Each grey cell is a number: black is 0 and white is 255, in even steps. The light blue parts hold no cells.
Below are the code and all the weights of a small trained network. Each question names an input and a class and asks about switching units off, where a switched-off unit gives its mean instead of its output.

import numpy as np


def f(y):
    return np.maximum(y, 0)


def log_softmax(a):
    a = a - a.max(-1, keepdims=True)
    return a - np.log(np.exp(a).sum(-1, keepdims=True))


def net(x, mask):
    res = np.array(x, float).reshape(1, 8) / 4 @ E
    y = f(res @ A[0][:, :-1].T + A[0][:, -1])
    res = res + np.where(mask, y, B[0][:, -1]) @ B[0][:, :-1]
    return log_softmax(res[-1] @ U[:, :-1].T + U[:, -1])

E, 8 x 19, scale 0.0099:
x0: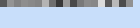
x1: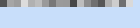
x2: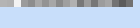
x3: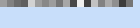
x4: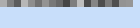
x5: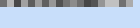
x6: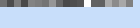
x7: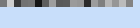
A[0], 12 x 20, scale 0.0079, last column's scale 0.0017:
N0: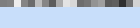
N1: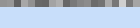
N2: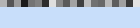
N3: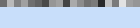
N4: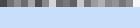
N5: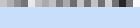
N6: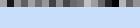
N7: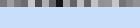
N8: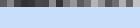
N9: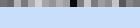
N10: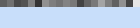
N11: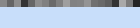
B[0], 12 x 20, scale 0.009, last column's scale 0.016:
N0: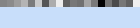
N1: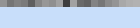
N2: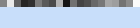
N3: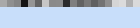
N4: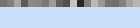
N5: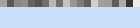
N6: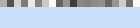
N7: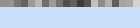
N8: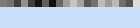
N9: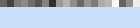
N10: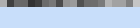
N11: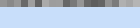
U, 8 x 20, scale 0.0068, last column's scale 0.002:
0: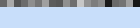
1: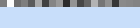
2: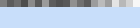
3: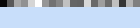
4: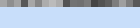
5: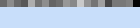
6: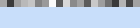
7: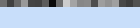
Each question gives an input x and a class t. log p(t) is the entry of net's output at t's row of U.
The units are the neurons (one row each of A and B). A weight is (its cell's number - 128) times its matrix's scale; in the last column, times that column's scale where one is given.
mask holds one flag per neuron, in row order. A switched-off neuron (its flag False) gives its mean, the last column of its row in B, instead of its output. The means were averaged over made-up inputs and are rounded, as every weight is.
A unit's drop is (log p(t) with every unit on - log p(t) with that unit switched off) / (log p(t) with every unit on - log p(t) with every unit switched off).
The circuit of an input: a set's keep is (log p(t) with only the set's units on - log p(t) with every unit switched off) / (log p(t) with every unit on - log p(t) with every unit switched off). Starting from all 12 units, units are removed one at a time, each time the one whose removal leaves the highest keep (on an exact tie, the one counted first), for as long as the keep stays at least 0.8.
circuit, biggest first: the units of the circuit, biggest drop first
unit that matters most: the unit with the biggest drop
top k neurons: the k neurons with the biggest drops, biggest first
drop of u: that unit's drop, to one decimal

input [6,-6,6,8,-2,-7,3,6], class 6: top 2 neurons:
(N5, N3)
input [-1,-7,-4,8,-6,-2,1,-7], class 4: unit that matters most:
N2
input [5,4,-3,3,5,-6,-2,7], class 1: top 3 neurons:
(N6, N7, N9)
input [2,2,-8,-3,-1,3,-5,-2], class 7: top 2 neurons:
(N3, N6)
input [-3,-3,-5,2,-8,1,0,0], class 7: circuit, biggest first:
(N3, N8)
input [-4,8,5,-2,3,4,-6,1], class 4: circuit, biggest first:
(N3, N8, N9)
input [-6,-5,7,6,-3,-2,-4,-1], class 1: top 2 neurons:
(N2, N0)
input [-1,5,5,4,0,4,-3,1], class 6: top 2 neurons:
(N5, N2)
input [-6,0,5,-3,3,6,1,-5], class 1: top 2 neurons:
(N6, N2)
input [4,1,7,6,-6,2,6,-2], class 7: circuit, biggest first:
(N9, N3)
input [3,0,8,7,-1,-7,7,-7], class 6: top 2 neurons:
(N5, N6)
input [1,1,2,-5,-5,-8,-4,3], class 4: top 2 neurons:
(N5, N0)
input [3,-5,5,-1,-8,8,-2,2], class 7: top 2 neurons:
(N8, N7)
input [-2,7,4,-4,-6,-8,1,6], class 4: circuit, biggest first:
(N8)
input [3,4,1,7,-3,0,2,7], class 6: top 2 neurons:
(N5, N2)
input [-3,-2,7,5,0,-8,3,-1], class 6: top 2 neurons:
(N5, N6)
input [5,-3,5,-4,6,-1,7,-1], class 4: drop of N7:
0.1
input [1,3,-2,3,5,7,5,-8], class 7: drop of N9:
0.2
